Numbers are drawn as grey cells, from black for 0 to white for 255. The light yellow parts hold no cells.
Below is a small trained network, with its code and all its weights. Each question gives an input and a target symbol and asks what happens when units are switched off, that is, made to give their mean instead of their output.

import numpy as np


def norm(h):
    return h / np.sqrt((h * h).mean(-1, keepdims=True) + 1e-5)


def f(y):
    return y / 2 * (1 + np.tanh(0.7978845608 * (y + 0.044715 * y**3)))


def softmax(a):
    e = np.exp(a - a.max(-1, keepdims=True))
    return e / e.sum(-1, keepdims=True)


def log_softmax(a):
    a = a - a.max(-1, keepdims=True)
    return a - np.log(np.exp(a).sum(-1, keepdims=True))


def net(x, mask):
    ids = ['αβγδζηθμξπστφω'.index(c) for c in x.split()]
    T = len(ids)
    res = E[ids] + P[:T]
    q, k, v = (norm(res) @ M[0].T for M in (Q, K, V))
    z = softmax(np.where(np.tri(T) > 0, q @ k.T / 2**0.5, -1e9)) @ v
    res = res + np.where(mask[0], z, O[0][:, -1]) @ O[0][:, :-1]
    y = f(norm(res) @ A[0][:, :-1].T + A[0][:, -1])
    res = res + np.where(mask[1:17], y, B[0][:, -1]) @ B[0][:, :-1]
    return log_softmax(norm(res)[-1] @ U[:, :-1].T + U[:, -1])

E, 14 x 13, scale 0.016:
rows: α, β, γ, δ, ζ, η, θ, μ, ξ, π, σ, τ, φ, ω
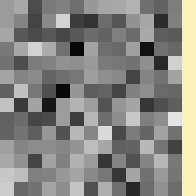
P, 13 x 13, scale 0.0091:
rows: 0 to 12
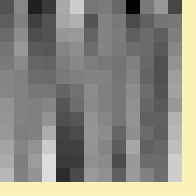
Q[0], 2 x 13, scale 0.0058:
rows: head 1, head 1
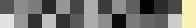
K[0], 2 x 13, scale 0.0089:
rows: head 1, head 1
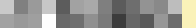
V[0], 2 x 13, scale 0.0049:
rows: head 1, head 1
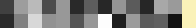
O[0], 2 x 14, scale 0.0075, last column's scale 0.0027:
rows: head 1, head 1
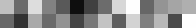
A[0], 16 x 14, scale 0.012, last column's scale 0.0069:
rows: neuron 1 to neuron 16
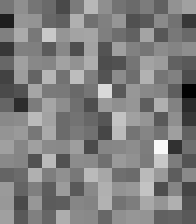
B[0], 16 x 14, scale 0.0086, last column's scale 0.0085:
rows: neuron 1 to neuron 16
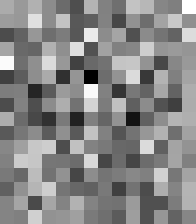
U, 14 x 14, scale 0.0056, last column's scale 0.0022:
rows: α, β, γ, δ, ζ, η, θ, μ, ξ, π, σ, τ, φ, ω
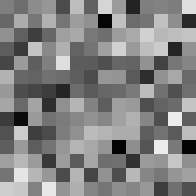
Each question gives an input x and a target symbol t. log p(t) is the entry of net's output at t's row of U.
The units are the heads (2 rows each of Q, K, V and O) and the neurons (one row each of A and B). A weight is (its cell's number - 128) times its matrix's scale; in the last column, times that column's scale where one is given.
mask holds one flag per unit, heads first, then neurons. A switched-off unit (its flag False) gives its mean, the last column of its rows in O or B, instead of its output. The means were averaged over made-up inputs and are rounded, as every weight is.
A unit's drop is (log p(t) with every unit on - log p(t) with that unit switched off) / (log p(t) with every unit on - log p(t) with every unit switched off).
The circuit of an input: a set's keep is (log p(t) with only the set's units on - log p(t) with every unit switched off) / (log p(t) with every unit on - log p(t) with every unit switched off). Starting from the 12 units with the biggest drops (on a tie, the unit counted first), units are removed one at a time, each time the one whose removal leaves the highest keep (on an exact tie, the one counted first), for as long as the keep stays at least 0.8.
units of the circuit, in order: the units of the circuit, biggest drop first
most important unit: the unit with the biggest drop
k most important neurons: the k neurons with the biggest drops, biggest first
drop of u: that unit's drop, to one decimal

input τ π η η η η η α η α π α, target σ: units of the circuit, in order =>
[head 1; neuron 7]
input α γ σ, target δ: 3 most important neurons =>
[neuron 13; neuron 6; neuron 5]
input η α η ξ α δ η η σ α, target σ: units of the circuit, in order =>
[head 1; neuron 7; neuron 14]
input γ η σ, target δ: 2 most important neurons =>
[neuron 13; neuron 6]
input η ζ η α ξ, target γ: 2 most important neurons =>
[neuron 4; neuron 3]
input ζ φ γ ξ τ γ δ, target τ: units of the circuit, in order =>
[head 1; neuron 9; neuron 10; neuron 6]
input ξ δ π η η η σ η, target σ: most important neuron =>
[neuron 7]
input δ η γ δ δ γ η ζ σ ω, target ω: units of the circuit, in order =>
[neuron 11; neuron 15]
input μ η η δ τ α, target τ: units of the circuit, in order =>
[head 1; neuron 10; neuron 9]
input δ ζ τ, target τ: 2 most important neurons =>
[neuron 12; neuron 10]
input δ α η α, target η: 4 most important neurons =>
[neuron 9; neuron 1; neuron 14; neuron 3]
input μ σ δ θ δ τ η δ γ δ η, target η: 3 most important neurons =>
[neuron 9; neuron 1; neuron 3]
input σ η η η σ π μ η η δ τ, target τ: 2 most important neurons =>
[neuron 12; neuron 9]
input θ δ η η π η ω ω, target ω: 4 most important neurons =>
[neuron 11; neuron 8; neuron 15; neuron 3]
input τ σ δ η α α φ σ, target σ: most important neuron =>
[neuron 7]
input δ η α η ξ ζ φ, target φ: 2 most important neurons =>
[neuron 11; neuron 3]
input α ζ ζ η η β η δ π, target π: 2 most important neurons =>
[neuron 8; neuron 7]
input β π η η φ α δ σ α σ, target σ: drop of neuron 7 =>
0.6
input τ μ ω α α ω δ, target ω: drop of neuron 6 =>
0.1
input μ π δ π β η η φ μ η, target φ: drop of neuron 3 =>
0.2
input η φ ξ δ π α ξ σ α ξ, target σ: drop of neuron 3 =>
0.1
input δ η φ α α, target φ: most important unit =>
neuron 14
